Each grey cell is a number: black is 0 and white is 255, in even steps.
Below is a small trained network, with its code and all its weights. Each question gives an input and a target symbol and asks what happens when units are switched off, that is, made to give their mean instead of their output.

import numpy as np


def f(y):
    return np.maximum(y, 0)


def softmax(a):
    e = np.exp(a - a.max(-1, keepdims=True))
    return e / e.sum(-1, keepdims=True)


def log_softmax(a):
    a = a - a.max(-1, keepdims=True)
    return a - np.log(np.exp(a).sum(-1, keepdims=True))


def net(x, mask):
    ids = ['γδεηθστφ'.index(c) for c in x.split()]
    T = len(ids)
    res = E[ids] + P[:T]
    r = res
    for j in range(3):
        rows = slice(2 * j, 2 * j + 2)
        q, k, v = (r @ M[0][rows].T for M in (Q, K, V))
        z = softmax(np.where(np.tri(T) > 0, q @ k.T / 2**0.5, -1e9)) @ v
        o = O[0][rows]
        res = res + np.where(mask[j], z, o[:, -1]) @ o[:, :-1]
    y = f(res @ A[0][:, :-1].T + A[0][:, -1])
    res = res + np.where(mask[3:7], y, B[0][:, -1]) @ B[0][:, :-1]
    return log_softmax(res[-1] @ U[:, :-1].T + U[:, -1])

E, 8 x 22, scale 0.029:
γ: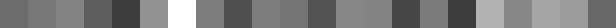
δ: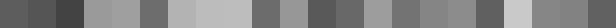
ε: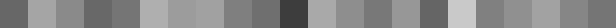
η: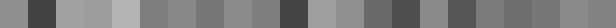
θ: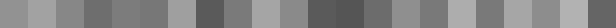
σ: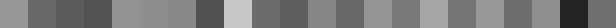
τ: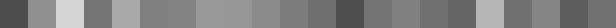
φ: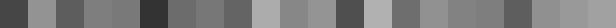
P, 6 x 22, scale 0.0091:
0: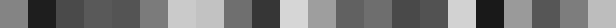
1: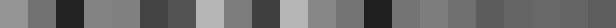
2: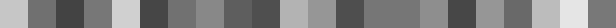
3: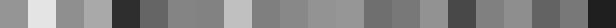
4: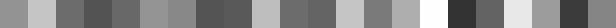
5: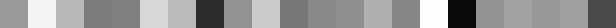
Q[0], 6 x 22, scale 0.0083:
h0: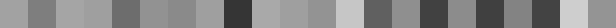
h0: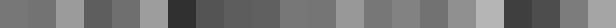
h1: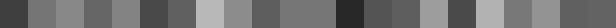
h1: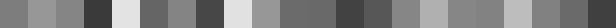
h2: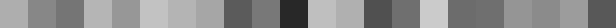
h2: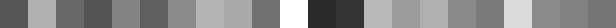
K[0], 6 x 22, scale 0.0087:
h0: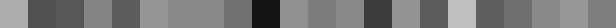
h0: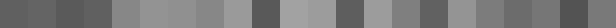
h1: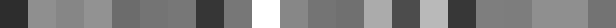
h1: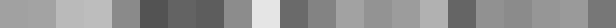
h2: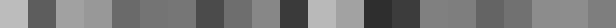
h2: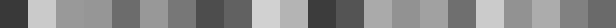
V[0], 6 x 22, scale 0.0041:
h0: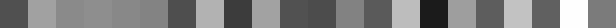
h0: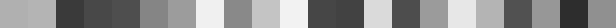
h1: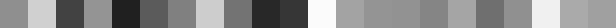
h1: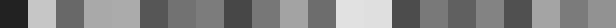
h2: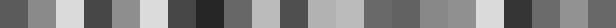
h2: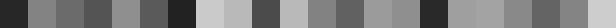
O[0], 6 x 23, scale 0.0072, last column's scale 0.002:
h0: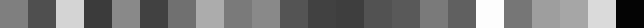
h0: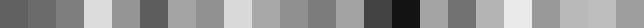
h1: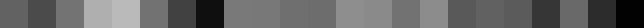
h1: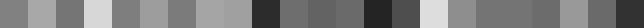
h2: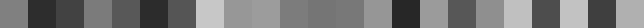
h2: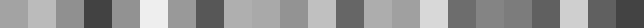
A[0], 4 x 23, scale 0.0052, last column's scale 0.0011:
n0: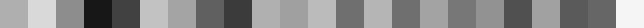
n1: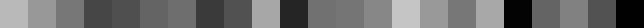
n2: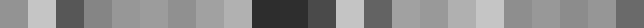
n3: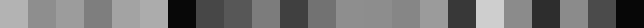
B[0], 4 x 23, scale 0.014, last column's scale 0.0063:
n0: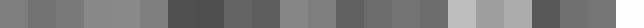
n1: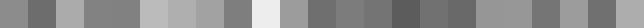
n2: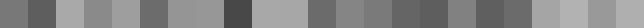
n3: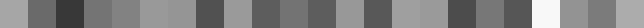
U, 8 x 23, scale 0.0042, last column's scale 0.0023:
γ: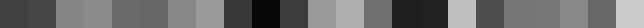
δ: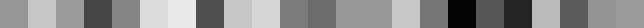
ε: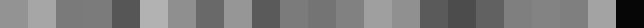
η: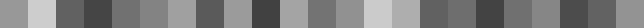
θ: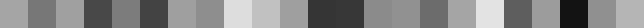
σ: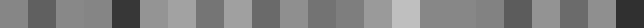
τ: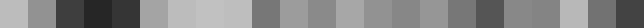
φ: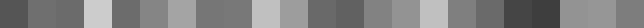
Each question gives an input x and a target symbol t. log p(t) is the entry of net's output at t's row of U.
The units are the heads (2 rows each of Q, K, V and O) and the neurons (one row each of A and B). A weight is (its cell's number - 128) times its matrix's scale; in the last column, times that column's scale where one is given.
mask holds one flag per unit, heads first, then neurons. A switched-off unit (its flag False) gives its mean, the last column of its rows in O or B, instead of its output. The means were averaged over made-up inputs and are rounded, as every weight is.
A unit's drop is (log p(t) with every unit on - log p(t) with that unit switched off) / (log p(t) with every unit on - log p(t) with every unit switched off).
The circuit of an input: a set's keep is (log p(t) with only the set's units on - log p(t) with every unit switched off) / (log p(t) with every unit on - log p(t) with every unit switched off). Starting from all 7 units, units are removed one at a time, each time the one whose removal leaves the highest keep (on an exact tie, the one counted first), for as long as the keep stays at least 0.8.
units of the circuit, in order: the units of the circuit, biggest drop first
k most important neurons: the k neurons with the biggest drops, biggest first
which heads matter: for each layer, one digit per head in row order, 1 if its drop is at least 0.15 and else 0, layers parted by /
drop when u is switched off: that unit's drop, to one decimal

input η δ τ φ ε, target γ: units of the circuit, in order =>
[n2; n0]
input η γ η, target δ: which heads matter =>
100
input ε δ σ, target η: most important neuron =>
[n0]
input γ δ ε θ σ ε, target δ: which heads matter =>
010
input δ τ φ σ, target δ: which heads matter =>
011
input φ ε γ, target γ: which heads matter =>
001
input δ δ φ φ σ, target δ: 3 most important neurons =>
[n3; n0; n2]
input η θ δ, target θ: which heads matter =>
110
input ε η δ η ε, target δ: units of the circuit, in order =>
[n1; h0]
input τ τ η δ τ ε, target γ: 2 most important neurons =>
[n0; n2]
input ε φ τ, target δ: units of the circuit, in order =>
[n3; h1; h2]
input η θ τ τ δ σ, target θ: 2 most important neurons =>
[n0; n1]
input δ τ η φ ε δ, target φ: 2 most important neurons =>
[n2; n3]
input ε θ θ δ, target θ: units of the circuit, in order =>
[h0]
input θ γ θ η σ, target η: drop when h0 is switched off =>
1.7
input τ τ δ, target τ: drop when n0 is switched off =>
0.1
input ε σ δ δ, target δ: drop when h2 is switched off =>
1.0
